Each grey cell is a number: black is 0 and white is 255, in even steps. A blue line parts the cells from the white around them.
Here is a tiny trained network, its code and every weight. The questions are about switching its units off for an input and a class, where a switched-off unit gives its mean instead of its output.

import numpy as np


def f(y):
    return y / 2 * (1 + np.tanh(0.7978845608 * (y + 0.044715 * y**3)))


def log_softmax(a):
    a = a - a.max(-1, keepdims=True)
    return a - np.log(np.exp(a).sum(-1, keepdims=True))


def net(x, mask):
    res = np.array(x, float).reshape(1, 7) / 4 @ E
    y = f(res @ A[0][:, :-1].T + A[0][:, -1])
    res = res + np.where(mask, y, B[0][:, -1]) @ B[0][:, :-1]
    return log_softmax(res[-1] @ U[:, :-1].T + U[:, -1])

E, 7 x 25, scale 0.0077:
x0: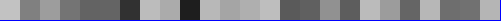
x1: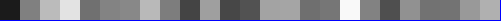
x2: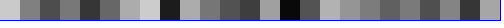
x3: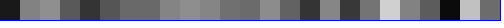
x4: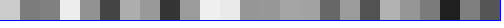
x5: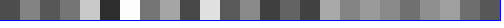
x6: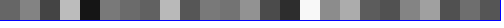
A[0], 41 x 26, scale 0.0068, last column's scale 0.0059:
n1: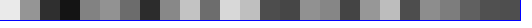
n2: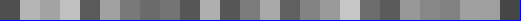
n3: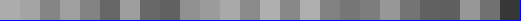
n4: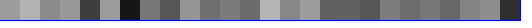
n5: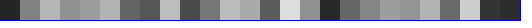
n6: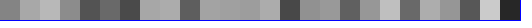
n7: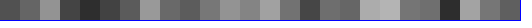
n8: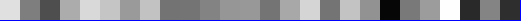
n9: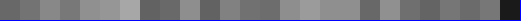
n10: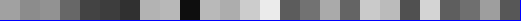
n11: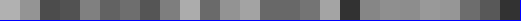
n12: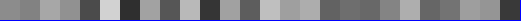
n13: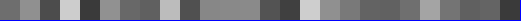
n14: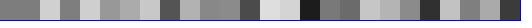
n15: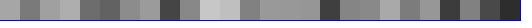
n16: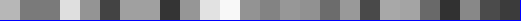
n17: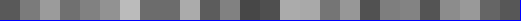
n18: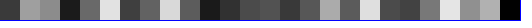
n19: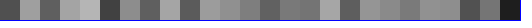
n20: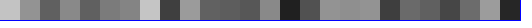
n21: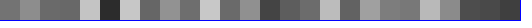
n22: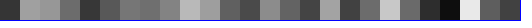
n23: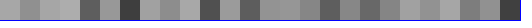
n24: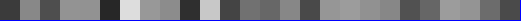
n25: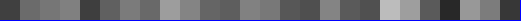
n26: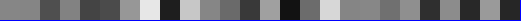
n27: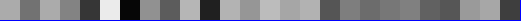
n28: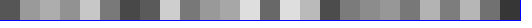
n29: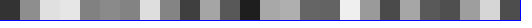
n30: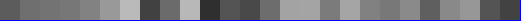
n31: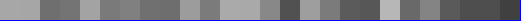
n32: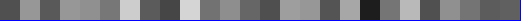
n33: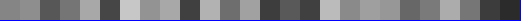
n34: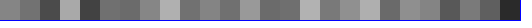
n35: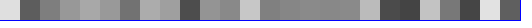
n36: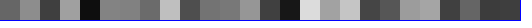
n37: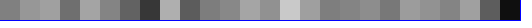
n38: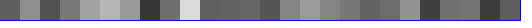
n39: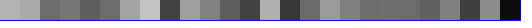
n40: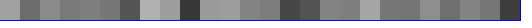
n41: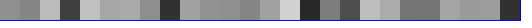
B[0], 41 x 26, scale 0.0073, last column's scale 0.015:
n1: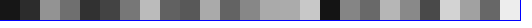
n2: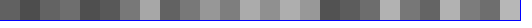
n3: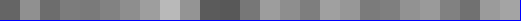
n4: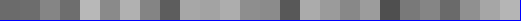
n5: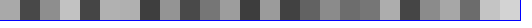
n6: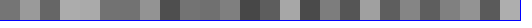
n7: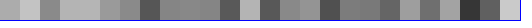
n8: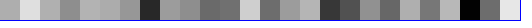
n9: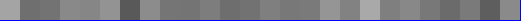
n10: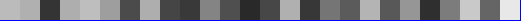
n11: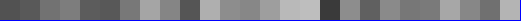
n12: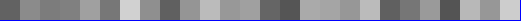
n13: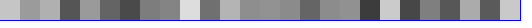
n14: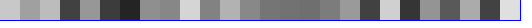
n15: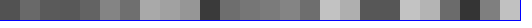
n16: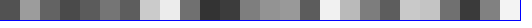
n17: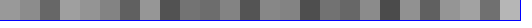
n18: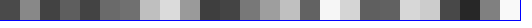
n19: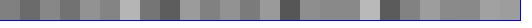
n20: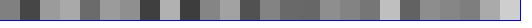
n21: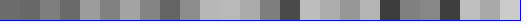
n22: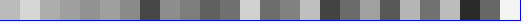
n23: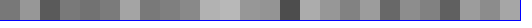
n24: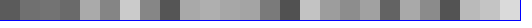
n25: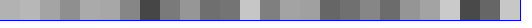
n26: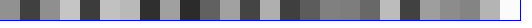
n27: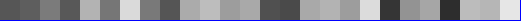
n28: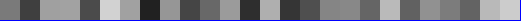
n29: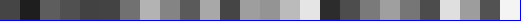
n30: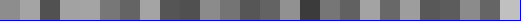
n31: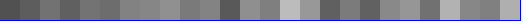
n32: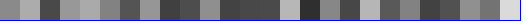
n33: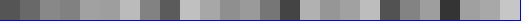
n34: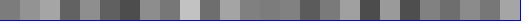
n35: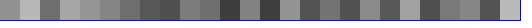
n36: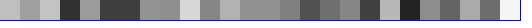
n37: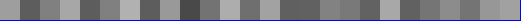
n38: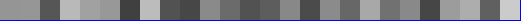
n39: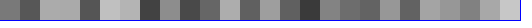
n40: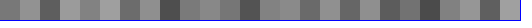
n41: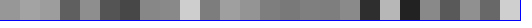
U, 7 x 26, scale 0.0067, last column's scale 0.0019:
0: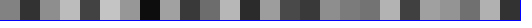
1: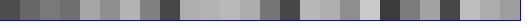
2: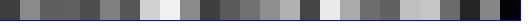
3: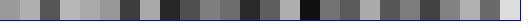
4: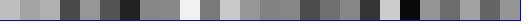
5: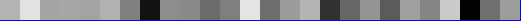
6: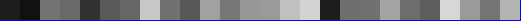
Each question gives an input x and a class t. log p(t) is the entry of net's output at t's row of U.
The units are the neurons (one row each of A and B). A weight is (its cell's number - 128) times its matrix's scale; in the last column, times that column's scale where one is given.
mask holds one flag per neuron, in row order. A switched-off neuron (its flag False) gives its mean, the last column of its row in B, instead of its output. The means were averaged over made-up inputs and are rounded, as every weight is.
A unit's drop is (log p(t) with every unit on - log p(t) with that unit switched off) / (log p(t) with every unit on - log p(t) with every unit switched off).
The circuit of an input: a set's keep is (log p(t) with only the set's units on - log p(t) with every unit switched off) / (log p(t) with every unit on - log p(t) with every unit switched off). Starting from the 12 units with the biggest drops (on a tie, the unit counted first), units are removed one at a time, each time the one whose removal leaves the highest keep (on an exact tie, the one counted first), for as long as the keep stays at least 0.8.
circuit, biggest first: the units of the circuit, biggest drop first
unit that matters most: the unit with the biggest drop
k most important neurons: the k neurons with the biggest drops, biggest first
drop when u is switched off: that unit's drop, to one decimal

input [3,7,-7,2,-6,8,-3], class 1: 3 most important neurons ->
(n24, n33, n26)
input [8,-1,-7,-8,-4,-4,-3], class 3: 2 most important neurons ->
(n10, n35)
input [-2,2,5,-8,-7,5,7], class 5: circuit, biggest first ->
(n8)
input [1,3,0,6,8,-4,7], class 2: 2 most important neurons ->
(n16, n15)
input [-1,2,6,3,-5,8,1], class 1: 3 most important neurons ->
(n24, n33, n21)
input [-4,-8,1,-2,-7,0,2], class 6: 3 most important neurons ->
(n1, n16, n11)
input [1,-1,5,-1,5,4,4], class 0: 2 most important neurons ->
(n26, n18)
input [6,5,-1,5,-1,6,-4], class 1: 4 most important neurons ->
(n24, n33, n32, n21)
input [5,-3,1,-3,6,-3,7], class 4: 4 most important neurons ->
(n36, n13, n18, n34)
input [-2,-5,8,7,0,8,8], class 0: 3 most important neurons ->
(n26, n39, n20)
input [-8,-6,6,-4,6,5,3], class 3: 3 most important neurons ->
(n32, n38, n18)
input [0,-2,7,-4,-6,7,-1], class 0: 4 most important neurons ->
(n26, n39, n27, n20)
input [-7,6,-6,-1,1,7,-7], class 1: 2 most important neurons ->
(n24, n10)
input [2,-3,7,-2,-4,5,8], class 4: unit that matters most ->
n36
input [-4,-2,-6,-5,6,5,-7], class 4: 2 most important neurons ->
(n14, n41)
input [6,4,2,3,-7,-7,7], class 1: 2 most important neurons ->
(n27, n16)
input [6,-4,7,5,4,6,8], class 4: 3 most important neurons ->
(n36, n13, n34)
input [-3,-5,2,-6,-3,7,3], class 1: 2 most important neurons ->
(n21, n33)
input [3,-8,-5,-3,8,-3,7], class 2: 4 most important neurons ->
(n16, n15, n29, n3)
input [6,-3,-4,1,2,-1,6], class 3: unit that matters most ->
n10
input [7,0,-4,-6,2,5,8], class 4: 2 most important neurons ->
(n36, n13)
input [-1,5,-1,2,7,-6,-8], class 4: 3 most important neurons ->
(n14, n41, n18)
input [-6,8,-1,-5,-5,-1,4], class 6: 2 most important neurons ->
(n29, n2)
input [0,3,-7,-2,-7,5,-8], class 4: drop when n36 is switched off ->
-0.1
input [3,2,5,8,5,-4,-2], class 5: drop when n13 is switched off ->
0.0
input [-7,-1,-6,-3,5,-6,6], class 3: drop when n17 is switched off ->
0.3
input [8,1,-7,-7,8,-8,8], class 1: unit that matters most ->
n27
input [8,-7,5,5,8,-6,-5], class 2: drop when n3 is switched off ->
0.3
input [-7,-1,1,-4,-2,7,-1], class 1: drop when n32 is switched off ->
-0.1
